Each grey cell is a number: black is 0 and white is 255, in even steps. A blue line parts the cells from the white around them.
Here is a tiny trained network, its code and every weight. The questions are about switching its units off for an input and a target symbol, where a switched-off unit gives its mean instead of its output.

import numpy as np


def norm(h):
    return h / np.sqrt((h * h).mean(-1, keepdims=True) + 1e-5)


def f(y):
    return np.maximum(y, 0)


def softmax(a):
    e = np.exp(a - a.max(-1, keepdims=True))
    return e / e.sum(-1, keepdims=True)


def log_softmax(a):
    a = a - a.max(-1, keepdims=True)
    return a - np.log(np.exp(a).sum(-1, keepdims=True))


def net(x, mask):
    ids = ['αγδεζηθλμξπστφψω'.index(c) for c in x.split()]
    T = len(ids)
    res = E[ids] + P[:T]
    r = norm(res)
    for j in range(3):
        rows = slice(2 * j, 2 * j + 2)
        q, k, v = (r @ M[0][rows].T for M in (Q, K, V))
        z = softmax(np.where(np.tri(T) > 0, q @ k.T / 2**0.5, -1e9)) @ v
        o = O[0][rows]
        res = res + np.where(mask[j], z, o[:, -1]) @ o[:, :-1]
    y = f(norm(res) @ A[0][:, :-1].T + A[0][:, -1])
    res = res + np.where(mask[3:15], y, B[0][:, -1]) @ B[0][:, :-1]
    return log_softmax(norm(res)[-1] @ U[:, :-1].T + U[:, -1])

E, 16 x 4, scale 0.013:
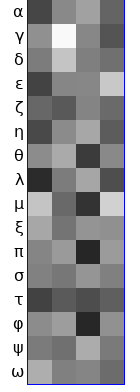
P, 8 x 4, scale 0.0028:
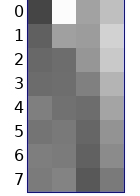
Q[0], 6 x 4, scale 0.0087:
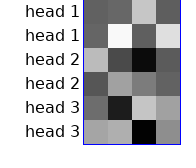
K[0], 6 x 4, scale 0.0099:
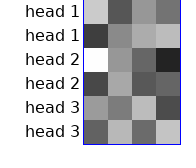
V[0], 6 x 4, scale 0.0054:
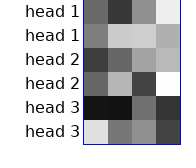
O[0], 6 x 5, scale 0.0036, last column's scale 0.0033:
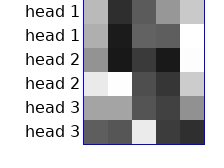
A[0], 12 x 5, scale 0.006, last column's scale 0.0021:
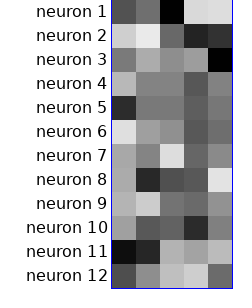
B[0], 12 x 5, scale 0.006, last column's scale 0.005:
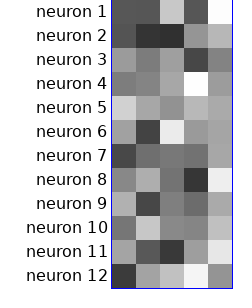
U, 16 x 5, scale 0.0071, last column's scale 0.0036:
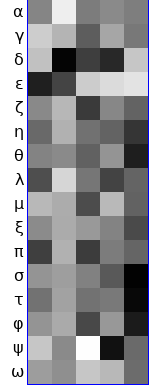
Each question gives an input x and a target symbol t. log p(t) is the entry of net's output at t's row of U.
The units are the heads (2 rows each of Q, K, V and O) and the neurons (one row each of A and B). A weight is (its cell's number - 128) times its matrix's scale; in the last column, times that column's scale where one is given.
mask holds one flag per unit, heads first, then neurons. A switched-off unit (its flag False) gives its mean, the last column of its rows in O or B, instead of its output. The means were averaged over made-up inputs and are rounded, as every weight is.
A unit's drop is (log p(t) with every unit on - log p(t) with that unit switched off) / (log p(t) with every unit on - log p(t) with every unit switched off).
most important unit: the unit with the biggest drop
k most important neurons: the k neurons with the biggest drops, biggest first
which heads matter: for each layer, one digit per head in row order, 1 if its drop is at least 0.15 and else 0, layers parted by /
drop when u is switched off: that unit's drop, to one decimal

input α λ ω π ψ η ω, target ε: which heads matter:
110
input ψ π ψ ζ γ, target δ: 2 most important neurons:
neuron 2; neuron 9
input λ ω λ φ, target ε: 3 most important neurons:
neuron 1; neuron 8; neuron 11
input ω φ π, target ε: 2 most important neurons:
neuron 1; neuron 8
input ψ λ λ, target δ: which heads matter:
011
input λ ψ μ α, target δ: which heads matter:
011
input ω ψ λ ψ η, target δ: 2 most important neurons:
neuron 11; neuron 5
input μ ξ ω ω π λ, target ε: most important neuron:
neuron 8
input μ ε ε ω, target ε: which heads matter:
010
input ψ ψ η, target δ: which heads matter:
110
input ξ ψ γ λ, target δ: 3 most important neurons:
neuron 11; neuron 5; neuron 1
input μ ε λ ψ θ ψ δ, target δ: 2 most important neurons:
neuron 2; neuron 9
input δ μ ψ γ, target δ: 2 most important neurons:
neuron 9; neuron 2
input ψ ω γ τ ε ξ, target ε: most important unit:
head 2
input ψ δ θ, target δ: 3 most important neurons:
neuron 1; neuron 9; neuron 10
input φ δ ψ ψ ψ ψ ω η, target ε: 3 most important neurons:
neuron 8; neuron 5; neuron 11
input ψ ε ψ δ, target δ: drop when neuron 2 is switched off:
0.3
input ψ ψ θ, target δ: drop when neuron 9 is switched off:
0.2
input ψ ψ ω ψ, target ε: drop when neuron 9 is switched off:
0.1
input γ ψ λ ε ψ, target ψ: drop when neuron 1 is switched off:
0.0
